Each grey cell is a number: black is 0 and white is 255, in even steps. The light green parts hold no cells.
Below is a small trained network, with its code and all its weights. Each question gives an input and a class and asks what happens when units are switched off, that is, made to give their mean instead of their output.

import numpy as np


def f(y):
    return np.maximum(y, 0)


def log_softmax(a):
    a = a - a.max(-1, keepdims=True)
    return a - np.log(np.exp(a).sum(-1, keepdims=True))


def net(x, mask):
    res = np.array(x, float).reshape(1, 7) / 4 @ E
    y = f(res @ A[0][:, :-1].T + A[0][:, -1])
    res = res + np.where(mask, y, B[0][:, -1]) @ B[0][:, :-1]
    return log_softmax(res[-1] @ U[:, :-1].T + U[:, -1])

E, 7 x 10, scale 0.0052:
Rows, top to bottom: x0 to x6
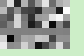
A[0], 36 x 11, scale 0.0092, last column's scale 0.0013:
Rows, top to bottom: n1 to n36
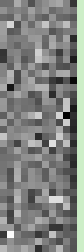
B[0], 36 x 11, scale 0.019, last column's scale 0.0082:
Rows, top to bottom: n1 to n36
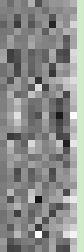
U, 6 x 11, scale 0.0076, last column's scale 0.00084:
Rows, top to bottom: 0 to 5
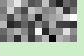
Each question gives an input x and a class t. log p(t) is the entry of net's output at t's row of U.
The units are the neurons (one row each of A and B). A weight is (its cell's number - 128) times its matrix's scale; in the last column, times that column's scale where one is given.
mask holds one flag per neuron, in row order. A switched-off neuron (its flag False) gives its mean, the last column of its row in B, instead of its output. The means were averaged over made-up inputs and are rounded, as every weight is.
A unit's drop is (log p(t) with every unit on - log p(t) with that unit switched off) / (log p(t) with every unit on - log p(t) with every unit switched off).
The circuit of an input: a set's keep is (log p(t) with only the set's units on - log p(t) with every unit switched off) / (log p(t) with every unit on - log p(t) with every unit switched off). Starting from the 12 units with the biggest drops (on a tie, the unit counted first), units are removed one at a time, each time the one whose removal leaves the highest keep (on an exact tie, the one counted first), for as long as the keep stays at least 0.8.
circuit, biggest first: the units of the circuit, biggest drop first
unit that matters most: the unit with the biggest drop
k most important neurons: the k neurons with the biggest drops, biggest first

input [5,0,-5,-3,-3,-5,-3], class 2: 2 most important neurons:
[n12 n13]
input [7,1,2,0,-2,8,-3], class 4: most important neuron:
[n13]
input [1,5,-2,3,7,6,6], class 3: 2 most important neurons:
[n20 n34]
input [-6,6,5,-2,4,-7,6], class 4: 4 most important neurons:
[n34 n17 n8 n9]
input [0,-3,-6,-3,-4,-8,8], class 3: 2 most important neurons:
[n36 n20]
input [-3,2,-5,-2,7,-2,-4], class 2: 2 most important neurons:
[n12 n33]
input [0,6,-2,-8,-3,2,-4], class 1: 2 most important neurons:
[n21 n17]
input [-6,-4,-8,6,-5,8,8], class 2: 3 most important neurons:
[n12 n33 n34]
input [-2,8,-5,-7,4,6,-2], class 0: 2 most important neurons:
[n18 n15]
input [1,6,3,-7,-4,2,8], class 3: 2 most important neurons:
[n20 n36]
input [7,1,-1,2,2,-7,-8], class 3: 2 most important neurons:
[n8 n9]
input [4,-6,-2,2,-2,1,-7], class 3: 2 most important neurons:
[n8 n9]
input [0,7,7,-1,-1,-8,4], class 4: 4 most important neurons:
[n34 n17 n12 n33]
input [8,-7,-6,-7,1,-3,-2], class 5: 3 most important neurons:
[n4 n11 n18]
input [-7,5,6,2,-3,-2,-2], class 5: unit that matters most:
n31
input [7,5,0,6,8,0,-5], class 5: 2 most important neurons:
[n4 n21]
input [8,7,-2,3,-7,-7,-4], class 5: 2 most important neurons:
[n4 n17]
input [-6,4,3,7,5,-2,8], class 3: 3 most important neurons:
[n20 n36 n21]
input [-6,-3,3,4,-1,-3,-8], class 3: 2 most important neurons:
[n8 n9]
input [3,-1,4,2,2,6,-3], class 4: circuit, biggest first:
[n13]
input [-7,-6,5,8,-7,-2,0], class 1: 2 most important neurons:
[n28 n14]
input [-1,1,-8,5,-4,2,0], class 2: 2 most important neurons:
[n12 n33]
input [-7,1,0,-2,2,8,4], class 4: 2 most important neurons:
[n13 n32]
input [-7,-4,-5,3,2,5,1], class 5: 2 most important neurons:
[n34 n10]
